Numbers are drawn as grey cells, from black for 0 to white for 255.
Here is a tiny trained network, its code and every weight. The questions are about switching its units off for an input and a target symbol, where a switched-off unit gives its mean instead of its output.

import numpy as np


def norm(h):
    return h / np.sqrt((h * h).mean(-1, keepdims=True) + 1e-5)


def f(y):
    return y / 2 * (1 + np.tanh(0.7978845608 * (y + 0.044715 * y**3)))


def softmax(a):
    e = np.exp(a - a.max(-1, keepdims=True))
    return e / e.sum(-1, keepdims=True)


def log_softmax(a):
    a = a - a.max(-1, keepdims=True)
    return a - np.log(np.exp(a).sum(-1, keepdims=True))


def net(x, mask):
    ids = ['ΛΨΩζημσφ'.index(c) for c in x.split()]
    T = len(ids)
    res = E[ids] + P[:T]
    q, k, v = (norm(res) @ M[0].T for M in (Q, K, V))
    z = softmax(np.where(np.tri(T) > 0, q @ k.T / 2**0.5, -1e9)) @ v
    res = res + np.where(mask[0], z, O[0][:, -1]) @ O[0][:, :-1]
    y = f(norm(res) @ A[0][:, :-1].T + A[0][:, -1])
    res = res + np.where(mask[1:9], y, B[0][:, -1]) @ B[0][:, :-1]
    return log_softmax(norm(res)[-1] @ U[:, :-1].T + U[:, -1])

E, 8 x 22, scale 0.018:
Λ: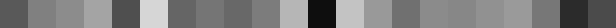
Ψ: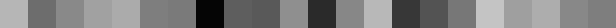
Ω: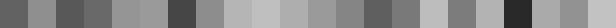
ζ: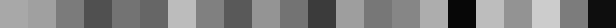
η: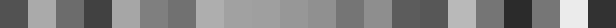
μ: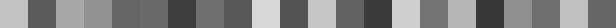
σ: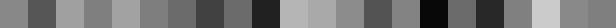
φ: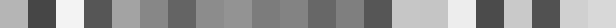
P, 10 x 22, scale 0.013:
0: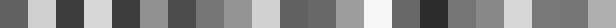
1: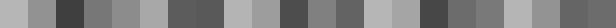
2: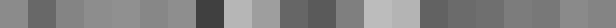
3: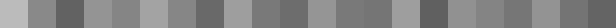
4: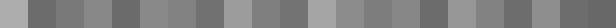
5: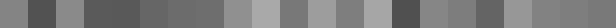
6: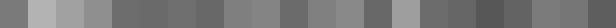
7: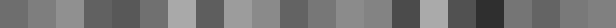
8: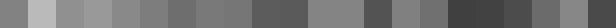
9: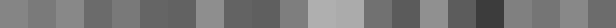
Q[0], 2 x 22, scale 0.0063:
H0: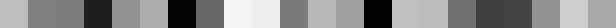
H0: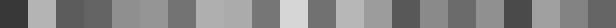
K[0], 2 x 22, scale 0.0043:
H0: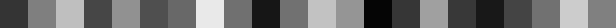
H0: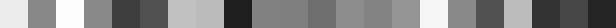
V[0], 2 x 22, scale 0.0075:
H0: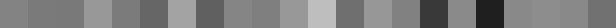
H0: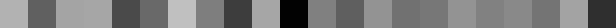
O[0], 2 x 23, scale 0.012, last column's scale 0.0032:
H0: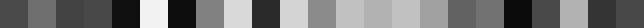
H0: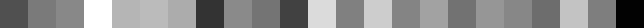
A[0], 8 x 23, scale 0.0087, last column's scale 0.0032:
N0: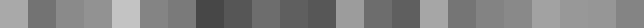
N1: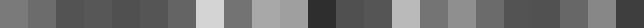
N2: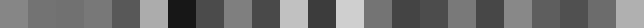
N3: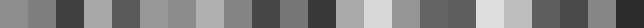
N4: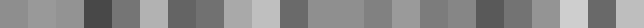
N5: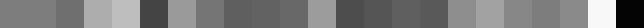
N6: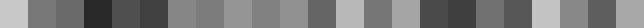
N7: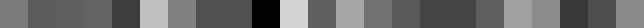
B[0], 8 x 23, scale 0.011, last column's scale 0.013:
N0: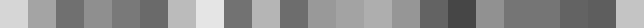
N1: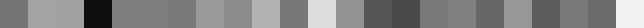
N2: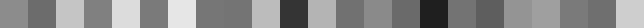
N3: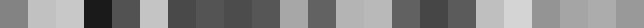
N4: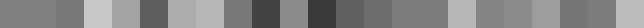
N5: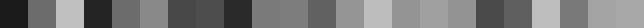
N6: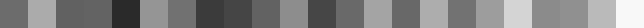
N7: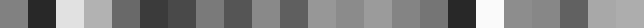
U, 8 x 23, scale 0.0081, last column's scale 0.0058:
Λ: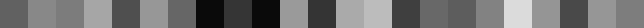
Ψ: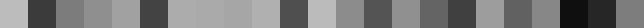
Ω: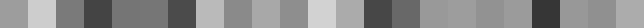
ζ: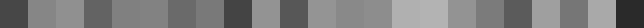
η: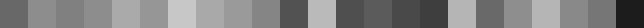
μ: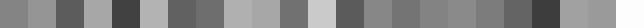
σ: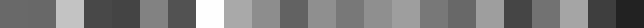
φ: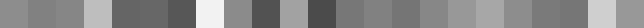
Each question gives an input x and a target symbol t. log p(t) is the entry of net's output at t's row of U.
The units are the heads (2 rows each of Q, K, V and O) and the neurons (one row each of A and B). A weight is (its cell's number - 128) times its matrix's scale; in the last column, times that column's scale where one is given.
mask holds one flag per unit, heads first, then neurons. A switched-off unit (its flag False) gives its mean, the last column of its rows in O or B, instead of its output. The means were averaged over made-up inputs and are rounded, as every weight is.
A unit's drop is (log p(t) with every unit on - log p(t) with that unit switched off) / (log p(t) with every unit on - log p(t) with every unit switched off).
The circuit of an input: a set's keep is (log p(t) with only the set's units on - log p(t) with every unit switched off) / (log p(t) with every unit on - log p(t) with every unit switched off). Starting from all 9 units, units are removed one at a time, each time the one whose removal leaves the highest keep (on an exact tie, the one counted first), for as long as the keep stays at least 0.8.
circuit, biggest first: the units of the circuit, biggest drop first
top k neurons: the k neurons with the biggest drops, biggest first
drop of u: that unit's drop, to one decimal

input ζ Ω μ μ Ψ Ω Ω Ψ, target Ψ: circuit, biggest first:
N0
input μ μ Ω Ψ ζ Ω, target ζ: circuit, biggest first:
H0, N5
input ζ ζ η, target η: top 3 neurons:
N6, N4, N7
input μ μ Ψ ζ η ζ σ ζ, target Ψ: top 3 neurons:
N6, N0, N5
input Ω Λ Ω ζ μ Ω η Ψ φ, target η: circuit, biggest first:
H0, N2, N4
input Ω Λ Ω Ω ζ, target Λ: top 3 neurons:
N6, N1, N2
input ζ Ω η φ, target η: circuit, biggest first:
H0, N2, N4, N7
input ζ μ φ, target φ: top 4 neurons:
N4, N2, N1, N6
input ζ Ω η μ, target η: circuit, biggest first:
N4, H0, N2
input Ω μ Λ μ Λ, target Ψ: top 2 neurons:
N6, N2
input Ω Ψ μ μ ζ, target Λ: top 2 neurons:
N3, N1
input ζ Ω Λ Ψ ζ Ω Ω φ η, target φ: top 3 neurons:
N4, N2, N1
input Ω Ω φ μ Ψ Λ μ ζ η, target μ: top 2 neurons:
N2, N1
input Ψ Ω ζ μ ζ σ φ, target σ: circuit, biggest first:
H0
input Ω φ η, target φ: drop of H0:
0.1
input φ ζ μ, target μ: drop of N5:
0.0
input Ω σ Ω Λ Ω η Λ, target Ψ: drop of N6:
0.3
